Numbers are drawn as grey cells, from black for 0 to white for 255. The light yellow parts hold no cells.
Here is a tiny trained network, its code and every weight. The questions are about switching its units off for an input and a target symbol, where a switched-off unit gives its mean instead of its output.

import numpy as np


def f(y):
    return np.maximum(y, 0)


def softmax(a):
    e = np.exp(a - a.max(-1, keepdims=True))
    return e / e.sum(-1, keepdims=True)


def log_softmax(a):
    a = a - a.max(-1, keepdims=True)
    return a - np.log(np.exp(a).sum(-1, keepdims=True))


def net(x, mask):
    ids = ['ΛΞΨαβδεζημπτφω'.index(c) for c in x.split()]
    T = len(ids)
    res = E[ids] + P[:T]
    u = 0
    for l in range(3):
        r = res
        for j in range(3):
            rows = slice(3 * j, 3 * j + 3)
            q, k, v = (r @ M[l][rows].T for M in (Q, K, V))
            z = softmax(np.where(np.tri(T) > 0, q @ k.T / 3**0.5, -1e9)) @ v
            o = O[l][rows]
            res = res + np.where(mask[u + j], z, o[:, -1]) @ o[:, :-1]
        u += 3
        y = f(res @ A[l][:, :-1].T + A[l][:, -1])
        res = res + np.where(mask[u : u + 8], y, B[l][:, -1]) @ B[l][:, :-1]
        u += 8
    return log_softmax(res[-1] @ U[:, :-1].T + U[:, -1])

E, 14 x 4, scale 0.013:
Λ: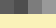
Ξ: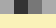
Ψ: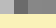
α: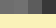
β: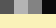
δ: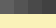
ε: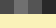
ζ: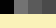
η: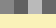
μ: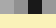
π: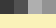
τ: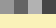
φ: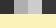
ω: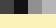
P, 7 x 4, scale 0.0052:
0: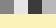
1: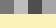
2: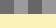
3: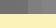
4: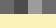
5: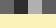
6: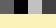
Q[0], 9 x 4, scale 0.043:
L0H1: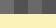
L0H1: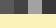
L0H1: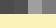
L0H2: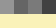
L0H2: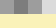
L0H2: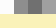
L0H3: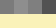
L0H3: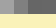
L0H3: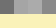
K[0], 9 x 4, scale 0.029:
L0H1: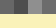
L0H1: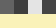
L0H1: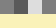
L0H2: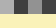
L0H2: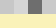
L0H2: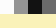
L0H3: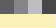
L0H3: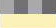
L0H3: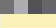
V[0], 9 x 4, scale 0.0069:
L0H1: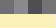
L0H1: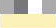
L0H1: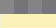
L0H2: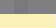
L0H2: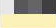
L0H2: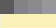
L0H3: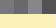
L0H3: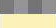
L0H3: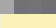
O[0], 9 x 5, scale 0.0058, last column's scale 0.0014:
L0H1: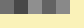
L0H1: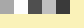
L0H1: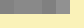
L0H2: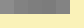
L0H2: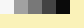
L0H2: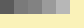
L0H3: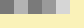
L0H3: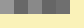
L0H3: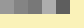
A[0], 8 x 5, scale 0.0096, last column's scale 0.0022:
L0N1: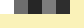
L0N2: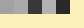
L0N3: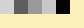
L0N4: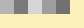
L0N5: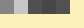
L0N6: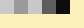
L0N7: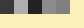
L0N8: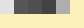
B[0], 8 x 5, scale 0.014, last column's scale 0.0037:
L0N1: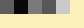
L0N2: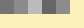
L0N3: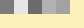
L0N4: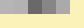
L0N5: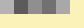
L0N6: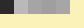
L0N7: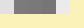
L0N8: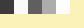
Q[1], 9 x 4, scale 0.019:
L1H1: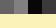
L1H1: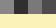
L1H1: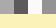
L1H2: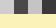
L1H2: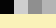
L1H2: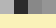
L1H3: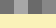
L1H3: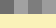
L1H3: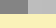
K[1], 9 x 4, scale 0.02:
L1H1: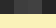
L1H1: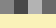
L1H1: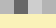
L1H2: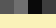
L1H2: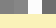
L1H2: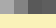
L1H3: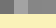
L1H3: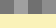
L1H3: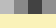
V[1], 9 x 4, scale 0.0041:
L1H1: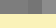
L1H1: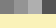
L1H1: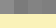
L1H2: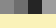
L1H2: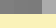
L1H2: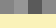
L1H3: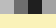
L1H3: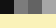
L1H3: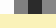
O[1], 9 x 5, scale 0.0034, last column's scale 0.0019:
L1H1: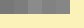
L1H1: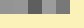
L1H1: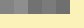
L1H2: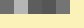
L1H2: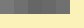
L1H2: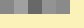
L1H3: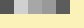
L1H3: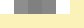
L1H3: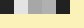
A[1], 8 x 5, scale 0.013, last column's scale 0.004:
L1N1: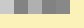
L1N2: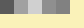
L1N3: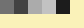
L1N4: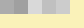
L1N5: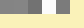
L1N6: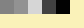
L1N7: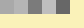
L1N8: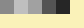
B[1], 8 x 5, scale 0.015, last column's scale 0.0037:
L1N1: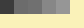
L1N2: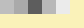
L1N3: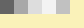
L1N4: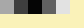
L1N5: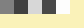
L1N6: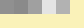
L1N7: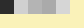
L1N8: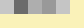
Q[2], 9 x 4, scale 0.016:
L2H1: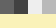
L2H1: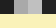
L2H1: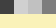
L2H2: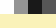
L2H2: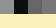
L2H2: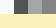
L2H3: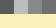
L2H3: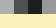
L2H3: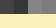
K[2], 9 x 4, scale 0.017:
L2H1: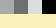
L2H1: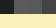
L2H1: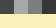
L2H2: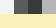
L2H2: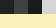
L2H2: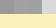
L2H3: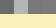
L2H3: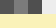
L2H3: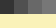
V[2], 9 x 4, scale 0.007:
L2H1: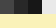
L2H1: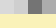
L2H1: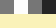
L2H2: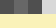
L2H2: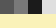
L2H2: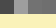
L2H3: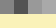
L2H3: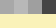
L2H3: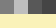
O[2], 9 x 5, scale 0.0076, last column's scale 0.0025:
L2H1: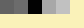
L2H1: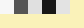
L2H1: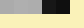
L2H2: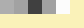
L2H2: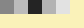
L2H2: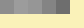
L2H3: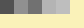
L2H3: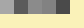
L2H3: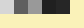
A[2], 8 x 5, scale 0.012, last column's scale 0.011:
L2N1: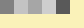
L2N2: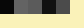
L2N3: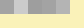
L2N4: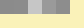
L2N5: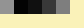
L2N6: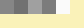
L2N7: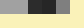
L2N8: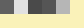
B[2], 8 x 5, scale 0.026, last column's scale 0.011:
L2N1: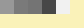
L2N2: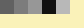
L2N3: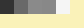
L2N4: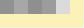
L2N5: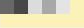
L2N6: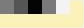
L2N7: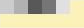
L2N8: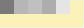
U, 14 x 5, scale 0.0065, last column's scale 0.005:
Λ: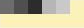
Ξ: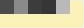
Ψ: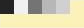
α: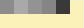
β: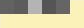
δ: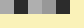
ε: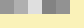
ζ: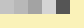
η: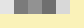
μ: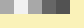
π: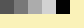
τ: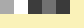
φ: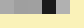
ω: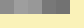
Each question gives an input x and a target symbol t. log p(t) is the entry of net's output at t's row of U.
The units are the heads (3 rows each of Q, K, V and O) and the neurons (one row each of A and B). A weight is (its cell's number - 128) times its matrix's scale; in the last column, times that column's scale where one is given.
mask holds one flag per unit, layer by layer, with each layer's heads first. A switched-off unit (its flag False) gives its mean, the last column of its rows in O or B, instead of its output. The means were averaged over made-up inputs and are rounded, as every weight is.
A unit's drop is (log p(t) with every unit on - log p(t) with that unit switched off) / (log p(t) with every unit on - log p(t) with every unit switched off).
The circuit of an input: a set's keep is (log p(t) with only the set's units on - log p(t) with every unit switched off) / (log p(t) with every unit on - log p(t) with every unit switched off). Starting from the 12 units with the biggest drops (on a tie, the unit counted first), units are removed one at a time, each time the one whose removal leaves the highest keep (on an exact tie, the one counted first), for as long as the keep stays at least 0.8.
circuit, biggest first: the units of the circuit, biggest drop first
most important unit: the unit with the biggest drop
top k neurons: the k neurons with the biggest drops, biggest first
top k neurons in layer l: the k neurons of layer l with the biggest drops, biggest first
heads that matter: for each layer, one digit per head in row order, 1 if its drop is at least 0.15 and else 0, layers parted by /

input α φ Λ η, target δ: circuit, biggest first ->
[L1N4, L2N5, L0N8, L1N7]
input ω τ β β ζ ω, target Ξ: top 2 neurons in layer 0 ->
[L0N7, L0N8]
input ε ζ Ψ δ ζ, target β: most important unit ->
L2N2
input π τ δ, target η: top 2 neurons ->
[L1N5, L0N6]
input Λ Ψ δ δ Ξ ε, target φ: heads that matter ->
110 / 000 / 000
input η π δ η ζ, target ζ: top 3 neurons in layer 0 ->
[L0N7, L0N1, L0N8]
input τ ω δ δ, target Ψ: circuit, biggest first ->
[L2H3, L1N3, L2N8]
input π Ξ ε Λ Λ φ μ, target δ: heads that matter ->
000 / 001 / 100
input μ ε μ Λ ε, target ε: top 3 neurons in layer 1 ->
[L1N5, L1N7, L1N3]
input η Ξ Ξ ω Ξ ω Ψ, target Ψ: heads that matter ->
000 / 000 / 000
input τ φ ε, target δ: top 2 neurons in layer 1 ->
[L1N6, L1N7]
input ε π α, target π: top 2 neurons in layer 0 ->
[L0N8, L0N7]
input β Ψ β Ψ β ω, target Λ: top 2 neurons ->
[L2N6, L1N5]
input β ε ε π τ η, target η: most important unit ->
L0N6
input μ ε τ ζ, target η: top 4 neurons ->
[L0N7, L2N7, L2N5, L0N8]
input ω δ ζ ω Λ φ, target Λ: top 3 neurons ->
[L2N3, L2N2, L2N8]
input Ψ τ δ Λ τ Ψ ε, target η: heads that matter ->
110 / 000 / 100
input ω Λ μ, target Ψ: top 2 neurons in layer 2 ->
[L2N8, L2N2]
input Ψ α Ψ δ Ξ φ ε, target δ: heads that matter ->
000 / 000 / 100
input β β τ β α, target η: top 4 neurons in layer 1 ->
[L1N7, L1N5, L1N3, L1N2]
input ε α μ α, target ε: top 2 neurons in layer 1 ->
[L1N5, L1N3]
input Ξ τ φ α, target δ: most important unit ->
L2N5
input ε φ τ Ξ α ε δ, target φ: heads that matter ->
010 / 000 / 011
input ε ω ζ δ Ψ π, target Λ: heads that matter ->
100 / 000 / 000
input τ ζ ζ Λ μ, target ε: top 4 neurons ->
[L0N8, L0N1, L2N5, L0N7]
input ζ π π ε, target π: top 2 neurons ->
[L2N5, L0N8]
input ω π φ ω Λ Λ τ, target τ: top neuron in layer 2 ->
[L2N7]
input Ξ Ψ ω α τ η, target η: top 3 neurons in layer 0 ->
[L0N6, L0N8, L0N4]
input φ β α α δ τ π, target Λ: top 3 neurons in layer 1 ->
[L1N7, L1N6, L1N4]
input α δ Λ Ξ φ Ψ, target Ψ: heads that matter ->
010 / 000 / 100
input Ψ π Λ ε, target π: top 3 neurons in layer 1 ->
[L1N7, L1N3, L1N4]
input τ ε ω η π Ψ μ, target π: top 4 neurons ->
[L0N1, L1N7, L1N2, L2N5]
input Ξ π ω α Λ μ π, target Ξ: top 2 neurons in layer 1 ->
[L1N3, L1N2]
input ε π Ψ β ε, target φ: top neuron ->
[L2N2]
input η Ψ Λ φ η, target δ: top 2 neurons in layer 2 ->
[L2N5, L2N8]
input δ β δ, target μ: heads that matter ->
110 / 000 / 100
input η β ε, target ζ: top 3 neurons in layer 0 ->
[L0N8, L0N7, L0N1]
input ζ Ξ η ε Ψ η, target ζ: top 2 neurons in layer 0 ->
[L0N8, L0N4]
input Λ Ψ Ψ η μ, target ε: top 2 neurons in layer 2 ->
[L2N5, L2N6]
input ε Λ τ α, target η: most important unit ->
L2H1
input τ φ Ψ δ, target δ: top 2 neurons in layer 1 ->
[L1N6, L1N7]
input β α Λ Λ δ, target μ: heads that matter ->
010 / 000 / 100
